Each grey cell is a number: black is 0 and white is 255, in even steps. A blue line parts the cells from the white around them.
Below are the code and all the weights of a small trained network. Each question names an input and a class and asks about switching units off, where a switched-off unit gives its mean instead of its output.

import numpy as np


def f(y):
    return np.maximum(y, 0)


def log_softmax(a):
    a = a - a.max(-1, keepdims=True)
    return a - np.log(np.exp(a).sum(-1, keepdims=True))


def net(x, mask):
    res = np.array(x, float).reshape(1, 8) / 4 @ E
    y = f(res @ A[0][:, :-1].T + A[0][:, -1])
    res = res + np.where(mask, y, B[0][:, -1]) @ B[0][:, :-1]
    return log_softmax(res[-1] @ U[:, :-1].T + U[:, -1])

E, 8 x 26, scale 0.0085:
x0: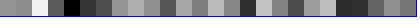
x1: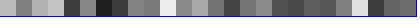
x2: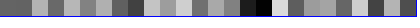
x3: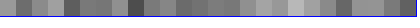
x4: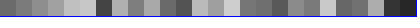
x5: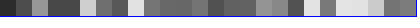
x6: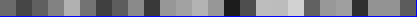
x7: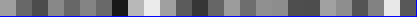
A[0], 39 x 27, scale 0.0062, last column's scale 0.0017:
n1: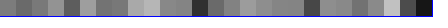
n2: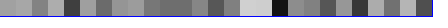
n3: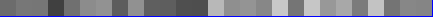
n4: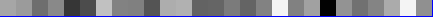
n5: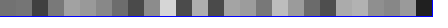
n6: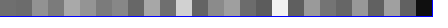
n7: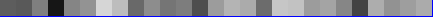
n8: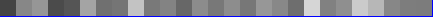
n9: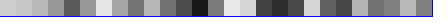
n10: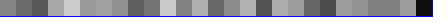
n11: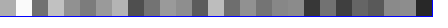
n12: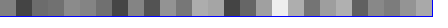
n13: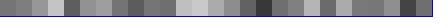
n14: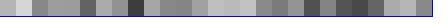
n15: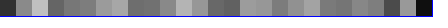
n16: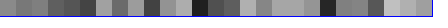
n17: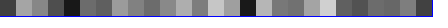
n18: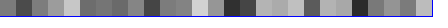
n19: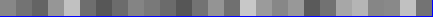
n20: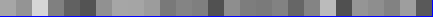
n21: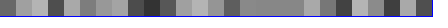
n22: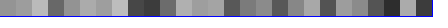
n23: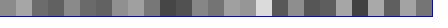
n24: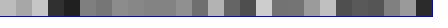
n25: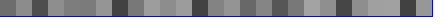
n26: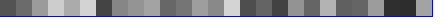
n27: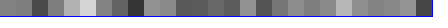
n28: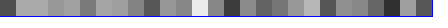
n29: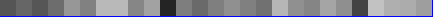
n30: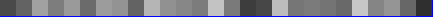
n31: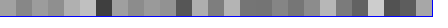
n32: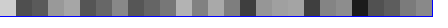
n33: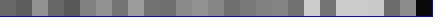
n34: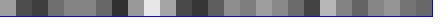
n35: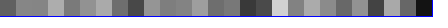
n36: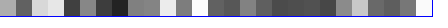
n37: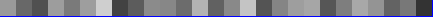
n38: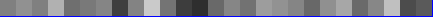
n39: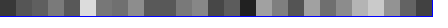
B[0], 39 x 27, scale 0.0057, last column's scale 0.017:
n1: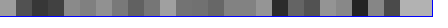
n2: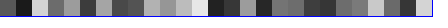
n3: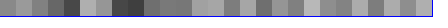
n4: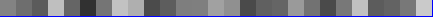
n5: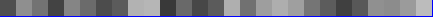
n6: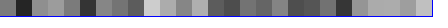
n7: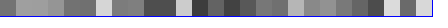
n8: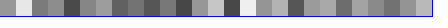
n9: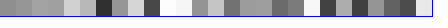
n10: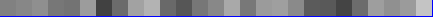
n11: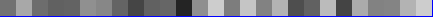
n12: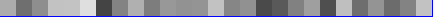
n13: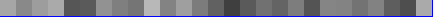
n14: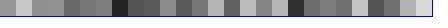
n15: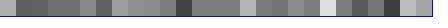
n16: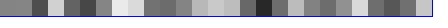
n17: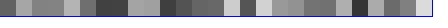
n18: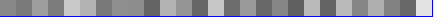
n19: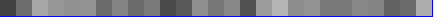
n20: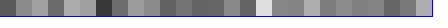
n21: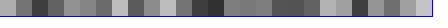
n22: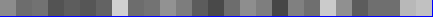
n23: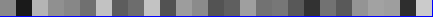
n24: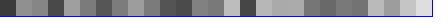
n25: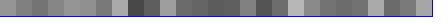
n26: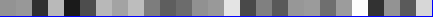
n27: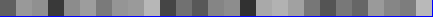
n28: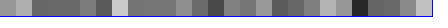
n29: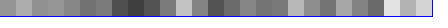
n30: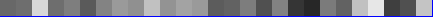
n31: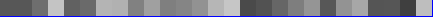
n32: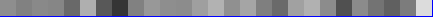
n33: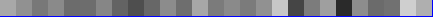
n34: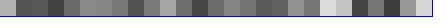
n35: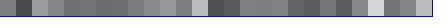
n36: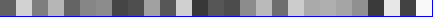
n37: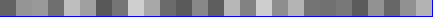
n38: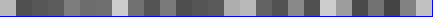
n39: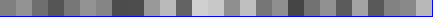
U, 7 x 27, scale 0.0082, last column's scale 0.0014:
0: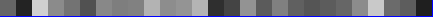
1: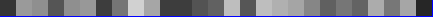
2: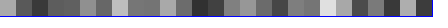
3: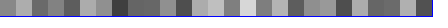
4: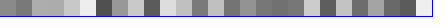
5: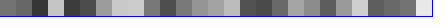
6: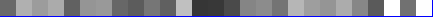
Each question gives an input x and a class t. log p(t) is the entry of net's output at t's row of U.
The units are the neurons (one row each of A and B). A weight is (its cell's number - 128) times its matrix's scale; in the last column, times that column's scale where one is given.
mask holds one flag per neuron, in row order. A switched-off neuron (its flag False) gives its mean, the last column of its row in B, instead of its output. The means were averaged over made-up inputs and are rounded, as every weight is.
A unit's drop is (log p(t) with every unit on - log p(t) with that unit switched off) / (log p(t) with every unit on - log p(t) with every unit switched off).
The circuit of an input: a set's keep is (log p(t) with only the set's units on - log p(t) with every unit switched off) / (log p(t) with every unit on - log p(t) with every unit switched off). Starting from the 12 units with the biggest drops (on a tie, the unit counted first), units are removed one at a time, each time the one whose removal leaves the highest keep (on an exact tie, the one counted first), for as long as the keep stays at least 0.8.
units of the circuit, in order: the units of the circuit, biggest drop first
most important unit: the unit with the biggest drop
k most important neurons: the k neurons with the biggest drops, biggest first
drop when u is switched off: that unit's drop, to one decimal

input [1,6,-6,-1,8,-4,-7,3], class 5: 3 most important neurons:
[n26 n31 n18]
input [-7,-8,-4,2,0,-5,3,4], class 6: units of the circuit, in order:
[n7]
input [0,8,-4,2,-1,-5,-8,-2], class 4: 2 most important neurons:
[n9 n7]
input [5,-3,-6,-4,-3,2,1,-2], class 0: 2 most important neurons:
[n2 n23]
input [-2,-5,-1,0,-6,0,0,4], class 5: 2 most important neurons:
[n16 n36]
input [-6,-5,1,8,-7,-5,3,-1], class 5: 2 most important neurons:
[n16 n4]
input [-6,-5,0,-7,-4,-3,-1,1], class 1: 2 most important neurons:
[n36 n10]
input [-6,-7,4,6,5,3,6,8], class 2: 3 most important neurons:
[n34 n38 n36]
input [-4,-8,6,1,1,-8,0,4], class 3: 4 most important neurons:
[n14 n11 n36 n32]
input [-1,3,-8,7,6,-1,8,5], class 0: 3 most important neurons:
[n2 n23 n9]
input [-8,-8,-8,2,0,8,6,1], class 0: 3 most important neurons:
[n2 n23 n36]
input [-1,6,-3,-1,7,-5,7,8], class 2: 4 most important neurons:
[n34 n9 n38 n1]
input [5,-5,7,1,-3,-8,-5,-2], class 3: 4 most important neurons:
[n14 n11 n2 n23]
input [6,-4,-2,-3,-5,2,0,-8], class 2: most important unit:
n21
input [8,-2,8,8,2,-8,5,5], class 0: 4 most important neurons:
[n6 n30 n35 n5]
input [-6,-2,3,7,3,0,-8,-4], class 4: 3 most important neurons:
[n9 n24 n17]
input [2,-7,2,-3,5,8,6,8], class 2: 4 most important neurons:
[n34 n38 n1 n14]
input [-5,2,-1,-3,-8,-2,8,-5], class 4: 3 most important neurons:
[n18 n12 n26]
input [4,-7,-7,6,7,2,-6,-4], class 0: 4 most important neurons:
[n2 n23 n36 n16]
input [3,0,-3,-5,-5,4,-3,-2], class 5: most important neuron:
[n16]
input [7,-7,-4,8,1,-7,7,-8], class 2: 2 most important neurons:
[n21 n22]
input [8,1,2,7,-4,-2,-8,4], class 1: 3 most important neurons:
[n24 n17 n18]
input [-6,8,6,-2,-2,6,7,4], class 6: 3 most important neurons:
[n36 n9 n2]
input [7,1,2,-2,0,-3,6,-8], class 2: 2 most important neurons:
[n21 n22]
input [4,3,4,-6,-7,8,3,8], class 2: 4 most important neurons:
[n34 n38 n1 n14]
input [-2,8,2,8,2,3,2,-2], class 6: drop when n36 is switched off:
0.9
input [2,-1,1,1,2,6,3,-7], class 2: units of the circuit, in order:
[n21]
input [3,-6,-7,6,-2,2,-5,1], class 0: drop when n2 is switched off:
1.0
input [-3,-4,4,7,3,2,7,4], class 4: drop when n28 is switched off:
0.0
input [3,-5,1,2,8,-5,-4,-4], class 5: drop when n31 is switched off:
0.1
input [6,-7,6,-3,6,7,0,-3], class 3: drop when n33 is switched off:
0.2
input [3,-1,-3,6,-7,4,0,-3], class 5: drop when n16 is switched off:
0.2
